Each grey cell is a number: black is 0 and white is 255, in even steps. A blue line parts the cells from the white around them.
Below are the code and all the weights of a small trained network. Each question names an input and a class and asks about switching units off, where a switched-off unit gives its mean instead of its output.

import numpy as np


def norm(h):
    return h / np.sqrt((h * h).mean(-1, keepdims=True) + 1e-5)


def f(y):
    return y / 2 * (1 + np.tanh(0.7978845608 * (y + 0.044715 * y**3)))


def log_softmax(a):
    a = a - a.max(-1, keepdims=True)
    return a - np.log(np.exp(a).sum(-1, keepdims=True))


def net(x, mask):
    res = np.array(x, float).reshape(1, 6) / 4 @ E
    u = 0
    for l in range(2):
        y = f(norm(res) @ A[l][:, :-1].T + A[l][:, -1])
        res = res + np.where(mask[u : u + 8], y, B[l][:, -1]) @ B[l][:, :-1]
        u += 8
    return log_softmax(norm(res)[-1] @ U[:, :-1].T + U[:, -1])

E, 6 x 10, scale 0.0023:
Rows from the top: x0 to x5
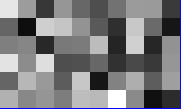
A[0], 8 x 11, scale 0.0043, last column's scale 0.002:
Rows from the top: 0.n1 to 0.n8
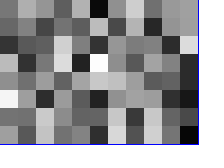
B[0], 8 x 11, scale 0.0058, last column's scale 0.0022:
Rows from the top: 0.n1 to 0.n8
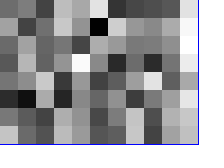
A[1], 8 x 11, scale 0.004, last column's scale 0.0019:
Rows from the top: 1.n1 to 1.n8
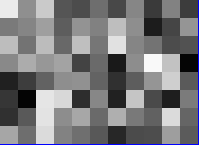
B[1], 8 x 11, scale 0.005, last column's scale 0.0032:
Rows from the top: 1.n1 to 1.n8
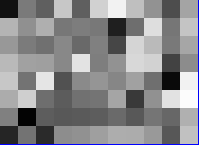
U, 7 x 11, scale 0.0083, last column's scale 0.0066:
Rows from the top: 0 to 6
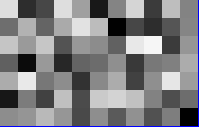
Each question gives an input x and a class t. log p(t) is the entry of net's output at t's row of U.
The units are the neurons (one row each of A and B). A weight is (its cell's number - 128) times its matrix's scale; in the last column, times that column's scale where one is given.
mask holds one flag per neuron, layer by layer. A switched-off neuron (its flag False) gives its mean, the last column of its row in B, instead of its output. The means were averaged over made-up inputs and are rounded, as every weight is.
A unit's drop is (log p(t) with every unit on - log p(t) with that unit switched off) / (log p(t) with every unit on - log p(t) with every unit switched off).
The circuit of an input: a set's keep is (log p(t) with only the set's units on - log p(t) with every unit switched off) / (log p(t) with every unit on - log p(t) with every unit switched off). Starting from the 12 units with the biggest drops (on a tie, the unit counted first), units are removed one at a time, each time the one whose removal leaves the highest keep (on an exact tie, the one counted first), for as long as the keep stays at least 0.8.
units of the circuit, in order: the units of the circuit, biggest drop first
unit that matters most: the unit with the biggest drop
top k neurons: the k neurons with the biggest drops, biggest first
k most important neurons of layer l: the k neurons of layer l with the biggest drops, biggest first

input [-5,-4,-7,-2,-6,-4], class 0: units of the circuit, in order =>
(0.n7; 0.n8)
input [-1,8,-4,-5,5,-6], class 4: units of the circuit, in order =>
(1.n6; 0.n3)
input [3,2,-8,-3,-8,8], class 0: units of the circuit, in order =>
(0.n7)
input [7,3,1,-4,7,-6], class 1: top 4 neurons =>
(0.n1; 0.n2; 1.n7; 0.n5)
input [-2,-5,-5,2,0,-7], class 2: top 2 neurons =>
(1.n4; 0.n2)
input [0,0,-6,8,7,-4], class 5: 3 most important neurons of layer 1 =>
(1.n1; 1.n8; 1.n2)
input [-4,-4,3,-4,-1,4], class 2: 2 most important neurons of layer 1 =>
(1.n3; 1.n6)
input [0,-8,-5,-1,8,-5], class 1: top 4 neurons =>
(0.n1; 0.n2; 1.n6; 0.n3)
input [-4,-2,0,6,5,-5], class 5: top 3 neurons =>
(1.n8; 0.n4; 1.n1)
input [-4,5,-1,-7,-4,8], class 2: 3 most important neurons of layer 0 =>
(0.n5; 0.n1; 0.n6)
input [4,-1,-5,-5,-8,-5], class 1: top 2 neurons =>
(0.n4; 0.n2)
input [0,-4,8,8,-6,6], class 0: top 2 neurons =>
(0.n2; 0.n3)
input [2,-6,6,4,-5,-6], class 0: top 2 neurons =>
(0.n2; 0.n5)
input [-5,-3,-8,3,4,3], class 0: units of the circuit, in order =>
(0.n8)
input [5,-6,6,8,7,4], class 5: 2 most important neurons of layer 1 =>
(1.n1; 1.n6)
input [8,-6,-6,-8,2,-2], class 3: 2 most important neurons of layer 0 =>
(0.n6; 0.n2)
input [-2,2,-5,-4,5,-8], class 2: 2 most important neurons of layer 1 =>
(1.n5; 1.n4)
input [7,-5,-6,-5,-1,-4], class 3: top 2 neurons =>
(0.n6; 0.n2)
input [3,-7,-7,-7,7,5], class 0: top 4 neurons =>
(0.n8; 0.n7; 1.n6; 1.n1)
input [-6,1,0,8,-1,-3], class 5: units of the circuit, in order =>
(1.n1; 1.n8)
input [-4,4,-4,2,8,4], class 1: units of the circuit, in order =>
(0.n1)
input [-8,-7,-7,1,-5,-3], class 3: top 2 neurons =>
(1.n7; 0.n2)
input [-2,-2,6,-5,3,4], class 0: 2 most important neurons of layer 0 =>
(0.n2; 0.n6)
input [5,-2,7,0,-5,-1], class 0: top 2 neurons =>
(0.n2; 0.n1)
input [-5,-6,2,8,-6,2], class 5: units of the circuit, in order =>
(1.n1; 1.n8; 1.n6)
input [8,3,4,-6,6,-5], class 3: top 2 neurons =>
(0.n6; 0.n4)
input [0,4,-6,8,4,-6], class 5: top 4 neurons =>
(1.n1; 1.n8; 0.n2; 0.n4)
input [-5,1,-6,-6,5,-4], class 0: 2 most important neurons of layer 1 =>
(1.n8; 1.n1)
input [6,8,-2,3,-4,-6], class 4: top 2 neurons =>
(1.n6; 0.n5)
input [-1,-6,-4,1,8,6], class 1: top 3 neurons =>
(0.n1; 0.n2; 1.n6)
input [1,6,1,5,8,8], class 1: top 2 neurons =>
(0.n1; 1.n5)
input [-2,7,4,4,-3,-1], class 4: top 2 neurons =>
(1.n6; 0.n6)
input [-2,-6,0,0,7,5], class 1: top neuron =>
(0.n1)
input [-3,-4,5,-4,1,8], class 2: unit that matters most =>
0.n5
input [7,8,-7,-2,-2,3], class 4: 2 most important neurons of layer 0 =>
(0.n3; 0.n2)
